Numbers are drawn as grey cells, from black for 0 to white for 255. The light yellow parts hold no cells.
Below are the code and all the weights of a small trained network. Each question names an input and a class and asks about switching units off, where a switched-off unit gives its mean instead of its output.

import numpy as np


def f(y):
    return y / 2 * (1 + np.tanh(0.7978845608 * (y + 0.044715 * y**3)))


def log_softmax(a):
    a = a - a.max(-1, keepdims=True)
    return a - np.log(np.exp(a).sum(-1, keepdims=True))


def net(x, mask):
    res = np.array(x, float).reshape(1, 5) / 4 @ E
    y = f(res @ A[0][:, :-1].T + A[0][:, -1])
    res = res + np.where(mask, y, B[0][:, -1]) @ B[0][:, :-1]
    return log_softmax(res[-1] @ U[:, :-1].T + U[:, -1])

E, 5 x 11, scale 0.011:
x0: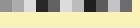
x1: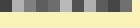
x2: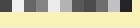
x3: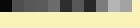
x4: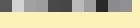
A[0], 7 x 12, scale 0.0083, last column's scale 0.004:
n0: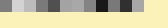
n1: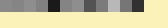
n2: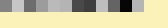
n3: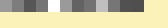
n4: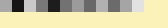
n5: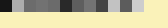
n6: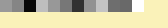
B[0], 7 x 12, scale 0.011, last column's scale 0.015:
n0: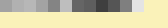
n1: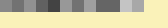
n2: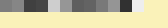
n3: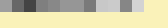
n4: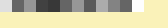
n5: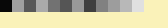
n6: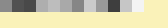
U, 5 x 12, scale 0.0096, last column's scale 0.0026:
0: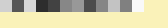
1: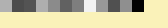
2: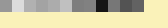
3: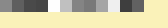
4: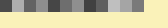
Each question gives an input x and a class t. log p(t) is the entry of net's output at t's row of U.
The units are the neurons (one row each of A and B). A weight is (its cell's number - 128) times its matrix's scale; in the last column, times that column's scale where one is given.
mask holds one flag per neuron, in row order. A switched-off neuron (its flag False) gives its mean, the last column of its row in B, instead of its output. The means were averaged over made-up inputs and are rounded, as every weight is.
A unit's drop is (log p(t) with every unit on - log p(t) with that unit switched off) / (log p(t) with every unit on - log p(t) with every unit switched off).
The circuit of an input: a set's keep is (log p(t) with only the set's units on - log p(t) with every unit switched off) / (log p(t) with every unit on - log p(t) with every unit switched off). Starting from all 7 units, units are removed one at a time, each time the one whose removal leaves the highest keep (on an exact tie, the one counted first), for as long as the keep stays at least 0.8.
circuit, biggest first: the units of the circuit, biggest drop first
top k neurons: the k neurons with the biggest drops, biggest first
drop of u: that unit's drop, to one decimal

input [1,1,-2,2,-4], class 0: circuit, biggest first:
n2
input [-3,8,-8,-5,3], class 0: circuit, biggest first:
n6; n4
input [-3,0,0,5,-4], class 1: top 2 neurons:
n2; n6
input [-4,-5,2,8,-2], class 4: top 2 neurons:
n5; n2
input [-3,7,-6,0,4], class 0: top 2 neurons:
n6; n4
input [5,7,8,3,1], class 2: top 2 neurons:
n0; n2
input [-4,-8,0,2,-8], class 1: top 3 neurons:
n6; n2; n5
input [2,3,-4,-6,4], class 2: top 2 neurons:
n0; n3
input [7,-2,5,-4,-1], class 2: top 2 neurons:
n0; n4
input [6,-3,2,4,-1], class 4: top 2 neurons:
n4; n5
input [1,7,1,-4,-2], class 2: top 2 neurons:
n0; n4
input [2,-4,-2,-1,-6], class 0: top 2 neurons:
n4; n2
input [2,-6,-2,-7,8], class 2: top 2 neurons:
n0; n3
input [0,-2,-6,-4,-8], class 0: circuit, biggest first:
n4
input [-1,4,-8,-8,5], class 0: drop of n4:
0.2
